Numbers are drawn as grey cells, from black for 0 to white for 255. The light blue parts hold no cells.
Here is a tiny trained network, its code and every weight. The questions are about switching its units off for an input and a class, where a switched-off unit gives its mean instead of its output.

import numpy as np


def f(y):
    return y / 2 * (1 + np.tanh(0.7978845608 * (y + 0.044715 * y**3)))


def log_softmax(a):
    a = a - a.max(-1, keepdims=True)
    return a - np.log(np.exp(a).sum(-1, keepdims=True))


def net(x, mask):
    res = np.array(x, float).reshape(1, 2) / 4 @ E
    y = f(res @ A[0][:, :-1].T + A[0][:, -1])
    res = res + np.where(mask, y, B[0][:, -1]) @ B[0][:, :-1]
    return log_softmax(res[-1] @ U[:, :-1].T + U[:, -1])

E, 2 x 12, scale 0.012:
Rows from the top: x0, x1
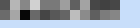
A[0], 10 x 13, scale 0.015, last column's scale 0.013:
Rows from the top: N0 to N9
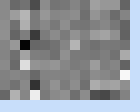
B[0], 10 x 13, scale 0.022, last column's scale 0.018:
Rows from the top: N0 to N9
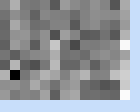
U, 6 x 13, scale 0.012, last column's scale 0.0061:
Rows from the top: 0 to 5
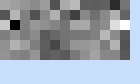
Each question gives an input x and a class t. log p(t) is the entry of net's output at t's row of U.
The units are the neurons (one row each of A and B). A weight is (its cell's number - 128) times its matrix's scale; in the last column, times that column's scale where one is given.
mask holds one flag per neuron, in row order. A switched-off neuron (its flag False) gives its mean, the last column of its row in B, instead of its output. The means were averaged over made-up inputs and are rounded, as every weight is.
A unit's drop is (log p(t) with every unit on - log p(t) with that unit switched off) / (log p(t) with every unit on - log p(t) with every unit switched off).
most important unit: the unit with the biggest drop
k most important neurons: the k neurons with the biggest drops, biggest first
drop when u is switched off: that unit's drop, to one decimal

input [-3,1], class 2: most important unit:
N9
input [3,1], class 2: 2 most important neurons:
N8, N3
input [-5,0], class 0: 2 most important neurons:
N3, N8
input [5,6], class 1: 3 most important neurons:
N4, N8, N3
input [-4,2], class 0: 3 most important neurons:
N3, N8, N0
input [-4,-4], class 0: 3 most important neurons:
N4, N8, N3
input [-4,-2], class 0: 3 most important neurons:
N8, N3, N0
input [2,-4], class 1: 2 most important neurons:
N6, N7
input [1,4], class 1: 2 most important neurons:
N4, N9
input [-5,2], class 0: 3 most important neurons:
N3, N8, N0
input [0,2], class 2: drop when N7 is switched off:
0.0
